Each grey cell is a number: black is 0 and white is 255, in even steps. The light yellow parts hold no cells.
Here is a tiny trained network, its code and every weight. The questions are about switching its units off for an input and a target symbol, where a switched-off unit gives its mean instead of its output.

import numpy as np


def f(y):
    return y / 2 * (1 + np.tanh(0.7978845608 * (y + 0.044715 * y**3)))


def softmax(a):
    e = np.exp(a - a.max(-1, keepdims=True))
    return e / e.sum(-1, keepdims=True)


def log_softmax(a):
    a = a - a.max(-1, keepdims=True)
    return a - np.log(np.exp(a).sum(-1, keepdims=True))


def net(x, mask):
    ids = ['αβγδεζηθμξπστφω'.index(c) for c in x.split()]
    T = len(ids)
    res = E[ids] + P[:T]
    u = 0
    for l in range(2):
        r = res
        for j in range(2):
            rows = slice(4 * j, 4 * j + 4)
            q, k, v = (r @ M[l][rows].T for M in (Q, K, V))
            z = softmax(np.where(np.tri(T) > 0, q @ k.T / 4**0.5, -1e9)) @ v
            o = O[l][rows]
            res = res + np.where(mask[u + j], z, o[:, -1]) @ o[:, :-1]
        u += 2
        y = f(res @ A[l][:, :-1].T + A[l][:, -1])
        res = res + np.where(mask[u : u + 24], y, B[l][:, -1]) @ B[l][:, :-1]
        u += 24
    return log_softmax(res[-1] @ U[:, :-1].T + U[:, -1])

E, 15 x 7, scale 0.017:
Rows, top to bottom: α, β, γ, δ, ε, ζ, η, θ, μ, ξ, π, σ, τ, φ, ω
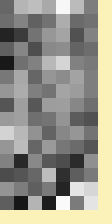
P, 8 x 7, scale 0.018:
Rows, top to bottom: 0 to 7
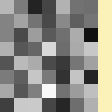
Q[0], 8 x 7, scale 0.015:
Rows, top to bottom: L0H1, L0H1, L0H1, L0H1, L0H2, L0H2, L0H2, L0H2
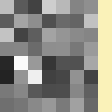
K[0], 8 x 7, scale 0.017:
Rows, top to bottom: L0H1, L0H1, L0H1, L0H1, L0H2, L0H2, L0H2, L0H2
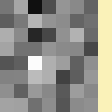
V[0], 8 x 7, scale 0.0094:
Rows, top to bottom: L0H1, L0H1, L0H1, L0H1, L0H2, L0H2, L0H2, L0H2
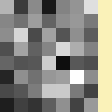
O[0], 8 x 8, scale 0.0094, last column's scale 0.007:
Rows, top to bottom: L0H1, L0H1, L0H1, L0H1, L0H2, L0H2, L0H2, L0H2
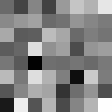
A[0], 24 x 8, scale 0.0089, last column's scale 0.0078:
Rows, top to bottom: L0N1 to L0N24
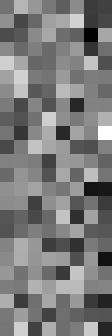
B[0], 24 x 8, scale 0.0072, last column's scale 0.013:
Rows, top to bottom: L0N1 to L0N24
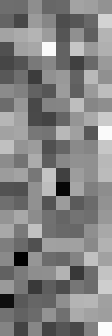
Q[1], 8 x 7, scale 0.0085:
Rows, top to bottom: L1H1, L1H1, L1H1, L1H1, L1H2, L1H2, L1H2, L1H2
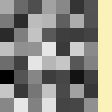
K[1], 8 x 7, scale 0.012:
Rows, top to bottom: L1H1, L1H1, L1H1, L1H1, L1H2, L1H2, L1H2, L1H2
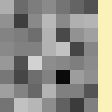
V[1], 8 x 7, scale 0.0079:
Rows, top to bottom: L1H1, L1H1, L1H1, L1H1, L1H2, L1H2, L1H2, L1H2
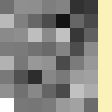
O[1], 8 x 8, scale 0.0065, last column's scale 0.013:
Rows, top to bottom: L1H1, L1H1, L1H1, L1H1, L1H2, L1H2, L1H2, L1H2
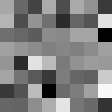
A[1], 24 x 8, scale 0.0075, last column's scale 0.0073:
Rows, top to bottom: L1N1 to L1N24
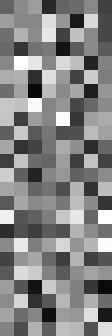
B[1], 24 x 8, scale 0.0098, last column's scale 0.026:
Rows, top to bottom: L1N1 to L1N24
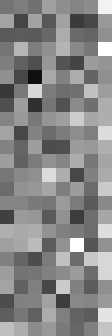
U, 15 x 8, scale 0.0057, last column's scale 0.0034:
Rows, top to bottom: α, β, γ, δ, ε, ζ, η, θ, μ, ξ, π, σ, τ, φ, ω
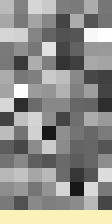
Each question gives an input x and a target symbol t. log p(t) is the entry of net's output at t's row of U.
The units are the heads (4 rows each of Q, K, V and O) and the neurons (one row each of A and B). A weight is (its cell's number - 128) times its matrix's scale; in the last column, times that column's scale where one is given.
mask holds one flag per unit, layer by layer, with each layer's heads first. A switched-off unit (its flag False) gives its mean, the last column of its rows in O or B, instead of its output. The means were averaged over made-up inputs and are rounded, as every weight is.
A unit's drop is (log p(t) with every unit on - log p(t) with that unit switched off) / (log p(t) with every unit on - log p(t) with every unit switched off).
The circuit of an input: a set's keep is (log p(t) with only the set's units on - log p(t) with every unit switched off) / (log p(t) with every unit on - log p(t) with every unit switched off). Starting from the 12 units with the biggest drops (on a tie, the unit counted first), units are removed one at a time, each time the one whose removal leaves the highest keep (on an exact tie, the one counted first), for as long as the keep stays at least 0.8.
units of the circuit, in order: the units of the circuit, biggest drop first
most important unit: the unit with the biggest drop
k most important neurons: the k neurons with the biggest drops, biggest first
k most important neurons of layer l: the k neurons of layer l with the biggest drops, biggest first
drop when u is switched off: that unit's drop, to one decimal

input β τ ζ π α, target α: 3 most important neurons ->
[L1N9 L0N19 L1N24]
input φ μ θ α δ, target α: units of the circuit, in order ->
[L0H2 L1H2]
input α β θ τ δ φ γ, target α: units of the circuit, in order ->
[L0H2]
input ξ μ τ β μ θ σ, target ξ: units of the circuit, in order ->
[L0H2 L1N16]
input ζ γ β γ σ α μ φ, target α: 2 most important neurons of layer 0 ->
[L0N18 L0N19]
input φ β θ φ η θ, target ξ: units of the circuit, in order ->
[L0H2 L1N11 L1N16]
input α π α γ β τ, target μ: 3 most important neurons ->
[L1N7 L0N10 L0N22]
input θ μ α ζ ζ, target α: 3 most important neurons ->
[L0N19 L0N18 L1N9]
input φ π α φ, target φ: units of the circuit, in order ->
[L0H2 L1N16 L1H2]
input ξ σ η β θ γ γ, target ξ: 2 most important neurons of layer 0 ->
[L0N21 L0N2]
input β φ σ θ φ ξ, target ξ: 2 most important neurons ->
[L1N11 L1N13]
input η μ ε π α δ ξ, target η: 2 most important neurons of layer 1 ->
[L1N18 L1N9]
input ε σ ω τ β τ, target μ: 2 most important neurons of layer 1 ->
[L1N7 L1N14]
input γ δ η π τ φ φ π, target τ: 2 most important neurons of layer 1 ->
[L1N13 L1N4]
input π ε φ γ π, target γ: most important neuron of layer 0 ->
[L0N24]
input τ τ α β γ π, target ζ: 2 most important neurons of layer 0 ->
[L0N4 L0N3]
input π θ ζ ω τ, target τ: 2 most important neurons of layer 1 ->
[L1N13 L1N4]
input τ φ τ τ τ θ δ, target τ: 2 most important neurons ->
[L1N13 L0N24]
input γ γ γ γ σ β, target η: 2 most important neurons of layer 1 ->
[L1N17 L1N19]
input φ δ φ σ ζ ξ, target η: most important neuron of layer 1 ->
[L1N17]
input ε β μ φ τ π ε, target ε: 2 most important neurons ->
[L0N19 L1N2]
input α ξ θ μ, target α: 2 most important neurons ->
[L1N9 L0N19]
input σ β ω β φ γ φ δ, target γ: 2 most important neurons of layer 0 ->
[L0N24 L0N1]
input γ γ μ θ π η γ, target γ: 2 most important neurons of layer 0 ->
[L0N24 L0N9]
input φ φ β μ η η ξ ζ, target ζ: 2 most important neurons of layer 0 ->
[L0N24 L0N2]
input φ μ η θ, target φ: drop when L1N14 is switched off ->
0.1
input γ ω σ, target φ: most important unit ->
L1N19
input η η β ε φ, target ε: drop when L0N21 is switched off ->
0.0
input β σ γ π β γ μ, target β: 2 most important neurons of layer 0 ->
[L0N2 L0N9]
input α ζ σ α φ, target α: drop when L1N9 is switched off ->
0.3
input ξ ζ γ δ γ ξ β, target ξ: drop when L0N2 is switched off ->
0.2
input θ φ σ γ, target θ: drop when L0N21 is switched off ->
0.1
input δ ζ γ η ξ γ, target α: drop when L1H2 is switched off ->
0.1
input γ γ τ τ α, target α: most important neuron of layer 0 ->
[L0N19]
